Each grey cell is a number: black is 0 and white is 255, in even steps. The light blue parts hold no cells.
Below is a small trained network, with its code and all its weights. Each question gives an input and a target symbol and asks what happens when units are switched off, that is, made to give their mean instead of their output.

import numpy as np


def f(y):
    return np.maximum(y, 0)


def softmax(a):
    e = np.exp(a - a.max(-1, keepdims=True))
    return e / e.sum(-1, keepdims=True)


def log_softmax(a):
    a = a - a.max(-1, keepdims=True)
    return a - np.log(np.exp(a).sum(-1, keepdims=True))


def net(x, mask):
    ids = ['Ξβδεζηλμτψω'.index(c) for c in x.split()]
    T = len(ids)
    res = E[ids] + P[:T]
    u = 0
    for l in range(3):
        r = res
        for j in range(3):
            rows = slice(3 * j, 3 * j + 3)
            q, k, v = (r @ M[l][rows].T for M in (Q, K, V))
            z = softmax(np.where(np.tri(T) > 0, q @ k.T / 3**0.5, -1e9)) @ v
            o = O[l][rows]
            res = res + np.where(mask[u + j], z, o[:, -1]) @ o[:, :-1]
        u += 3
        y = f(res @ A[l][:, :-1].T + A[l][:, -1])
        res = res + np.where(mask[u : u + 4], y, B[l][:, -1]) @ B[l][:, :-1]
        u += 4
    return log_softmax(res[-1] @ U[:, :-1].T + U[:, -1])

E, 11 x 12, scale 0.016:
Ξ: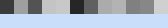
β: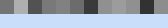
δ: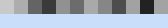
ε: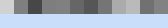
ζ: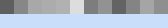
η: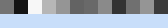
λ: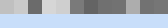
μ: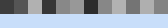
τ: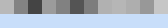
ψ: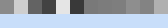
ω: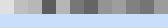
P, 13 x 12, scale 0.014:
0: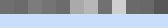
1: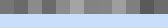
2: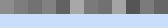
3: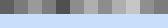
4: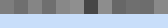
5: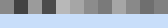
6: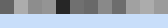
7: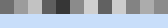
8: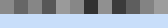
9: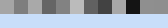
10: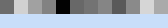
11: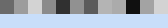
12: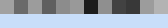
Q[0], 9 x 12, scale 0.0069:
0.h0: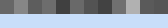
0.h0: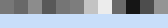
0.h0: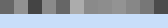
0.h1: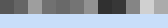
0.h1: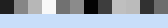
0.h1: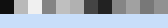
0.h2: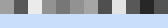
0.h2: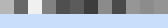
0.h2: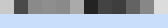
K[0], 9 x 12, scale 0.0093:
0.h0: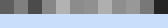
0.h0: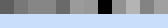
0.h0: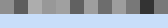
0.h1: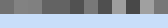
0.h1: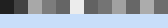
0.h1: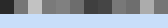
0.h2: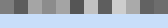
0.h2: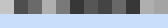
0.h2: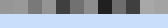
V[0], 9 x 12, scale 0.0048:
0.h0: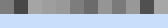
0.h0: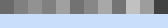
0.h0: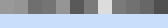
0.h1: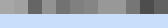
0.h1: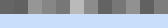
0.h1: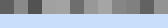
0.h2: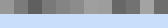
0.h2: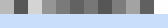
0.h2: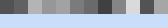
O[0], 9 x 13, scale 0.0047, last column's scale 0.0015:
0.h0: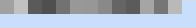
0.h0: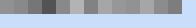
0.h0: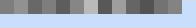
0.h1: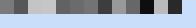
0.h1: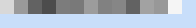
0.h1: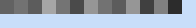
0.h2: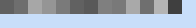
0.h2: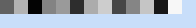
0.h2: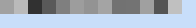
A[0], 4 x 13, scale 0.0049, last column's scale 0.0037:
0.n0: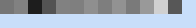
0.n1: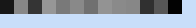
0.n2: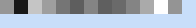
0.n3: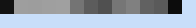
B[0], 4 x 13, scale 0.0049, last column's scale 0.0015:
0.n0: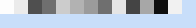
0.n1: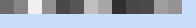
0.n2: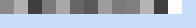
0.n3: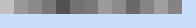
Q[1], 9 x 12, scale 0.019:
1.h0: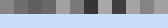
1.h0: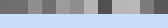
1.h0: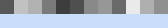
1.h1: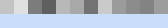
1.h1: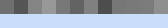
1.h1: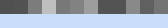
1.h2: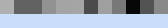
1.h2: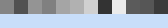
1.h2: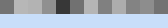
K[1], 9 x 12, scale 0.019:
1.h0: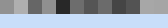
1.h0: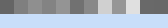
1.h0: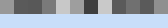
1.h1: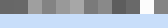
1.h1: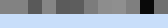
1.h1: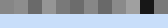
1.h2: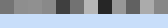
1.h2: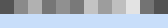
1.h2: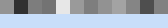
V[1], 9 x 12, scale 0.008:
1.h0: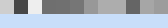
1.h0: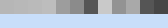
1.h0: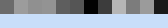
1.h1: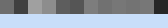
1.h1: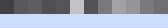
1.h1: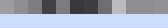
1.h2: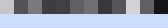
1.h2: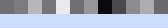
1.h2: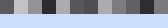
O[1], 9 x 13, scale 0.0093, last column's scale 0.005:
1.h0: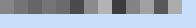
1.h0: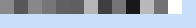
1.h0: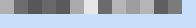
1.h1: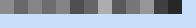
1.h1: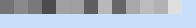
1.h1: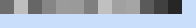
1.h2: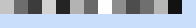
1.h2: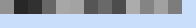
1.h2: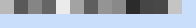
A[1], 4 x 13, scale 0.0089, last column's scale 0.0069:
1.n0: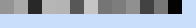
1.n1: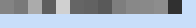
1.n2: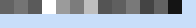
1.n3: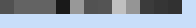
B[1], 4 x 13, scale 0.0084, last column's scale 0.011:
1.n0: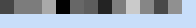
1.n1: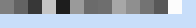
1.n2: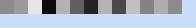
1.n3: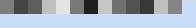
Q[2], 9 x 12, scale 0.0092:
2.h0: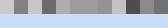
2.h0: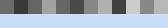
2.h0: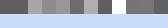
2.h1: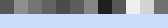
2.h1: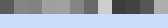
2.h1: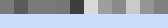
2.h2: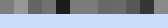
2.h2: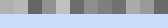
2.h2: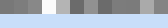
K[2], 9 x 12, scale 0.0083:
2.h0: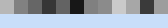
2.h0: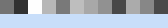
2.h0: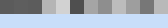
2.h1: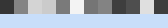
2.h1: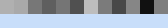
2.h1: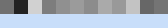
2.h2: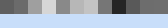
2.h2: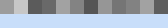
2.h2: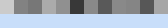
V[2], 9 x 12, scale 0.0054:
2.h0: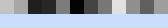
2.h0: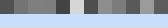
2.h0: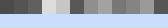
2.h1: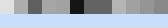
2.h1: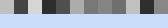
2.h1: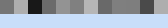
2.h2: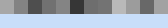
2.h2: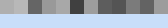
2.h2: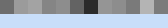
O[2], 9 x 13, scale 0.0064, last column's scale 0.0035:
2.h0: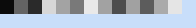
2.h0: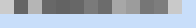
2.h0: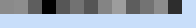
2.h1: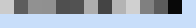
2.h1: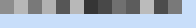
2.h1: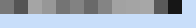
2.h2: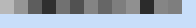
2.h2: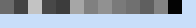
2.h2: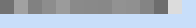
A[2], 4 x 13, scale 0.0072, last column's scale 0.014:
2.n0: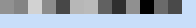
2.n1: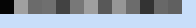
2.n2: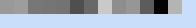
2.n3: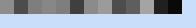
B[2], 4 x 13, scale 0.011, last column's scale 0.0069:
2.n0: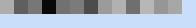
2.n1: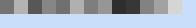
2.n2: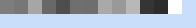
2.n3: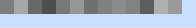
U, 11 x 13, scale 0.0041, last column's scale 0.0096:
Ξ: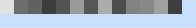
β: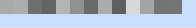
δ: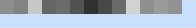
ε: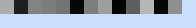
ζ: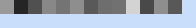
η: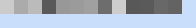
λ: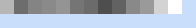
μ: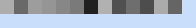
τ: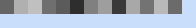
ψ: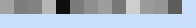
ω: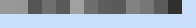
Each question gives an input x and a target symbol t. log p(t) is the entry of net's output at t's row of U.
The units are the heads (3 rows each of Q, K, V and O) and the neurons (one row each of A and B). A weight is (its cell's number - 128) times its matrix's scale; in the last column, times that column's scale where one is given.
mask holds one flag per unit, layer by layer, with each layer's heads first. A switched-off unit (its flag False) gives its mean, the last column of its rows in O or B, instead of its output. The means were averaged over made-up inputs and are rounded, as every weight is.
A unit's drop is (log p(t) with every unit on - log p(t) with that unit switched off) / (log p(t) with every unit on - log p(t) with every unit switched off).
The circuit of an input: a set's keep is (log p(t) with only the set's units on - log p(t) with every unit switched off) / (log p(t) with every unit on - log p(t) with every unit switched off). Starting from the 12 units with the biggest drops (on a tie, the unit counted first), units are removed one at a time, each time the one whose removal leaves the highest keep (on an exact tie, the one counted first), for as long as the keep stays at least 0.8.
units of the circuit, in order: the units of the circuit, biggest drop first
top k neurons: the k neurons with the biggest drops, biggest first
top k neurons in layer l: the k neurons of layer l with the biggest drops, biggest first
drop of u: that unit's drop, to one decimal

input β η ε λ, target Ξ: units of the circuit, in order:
[1.h2; 2.h0]
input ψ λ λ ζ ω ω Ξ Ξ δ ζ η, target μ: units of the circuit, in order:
[1.h2; 1.h0]
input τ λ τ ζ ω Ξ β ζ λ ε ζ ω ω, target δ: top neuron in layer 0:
[0.n0]
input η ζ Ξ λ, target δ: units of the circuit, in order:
[2.h0; 1.h2]
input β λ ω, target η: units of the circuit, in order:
[1.h2; 1.h1]
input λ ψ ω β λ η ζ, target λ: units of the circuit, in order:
[1.h0; 2.n2; 1.h1]
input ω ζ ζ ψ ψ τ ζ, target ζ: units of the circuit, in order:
[1.h2; 1.n1; 2.h1; 1.h0]
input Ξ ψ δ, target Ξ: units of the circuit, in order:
[2.n0; 2.n1; 2.h2; 1.h1]
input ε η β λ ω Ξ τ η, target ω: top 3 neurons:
[1.n1; 2.n1; 2.n3]
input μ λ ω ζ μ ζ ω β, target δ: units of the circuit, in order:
[1.h2; 2.h0]
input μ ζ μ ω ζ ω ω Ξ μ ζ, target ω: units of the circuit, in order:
[1.h2; 1.n1; 2.n1]
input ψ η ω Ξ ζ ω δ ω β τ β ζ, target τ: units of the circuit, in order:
[1.h2; 2.h1]
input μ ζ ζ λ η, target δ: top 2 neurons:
[2.n3; 2.n1]
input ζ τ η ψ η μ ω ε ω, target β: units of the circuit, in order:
[1.h1]
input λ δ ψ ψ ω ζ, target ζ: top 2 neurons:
[1.n1; 2.n1]
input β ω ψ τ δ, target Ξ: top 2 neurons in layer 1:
[1.n0; 1.n3]
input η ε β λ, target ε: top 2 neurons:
[1.n1; 2.n2]
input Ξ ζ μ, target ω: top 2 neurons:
[1.n1; 2.n1]
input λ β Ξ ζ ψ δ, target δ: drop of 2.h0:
0.9
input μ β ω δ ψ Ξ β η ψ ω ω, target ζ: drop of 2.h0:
0.1
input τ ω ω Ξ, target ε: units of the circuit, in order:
[1.h0]
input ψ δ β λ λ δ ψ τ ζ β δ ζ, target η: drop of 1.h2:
0.8
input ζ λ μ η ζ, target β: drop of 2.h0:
-0.1
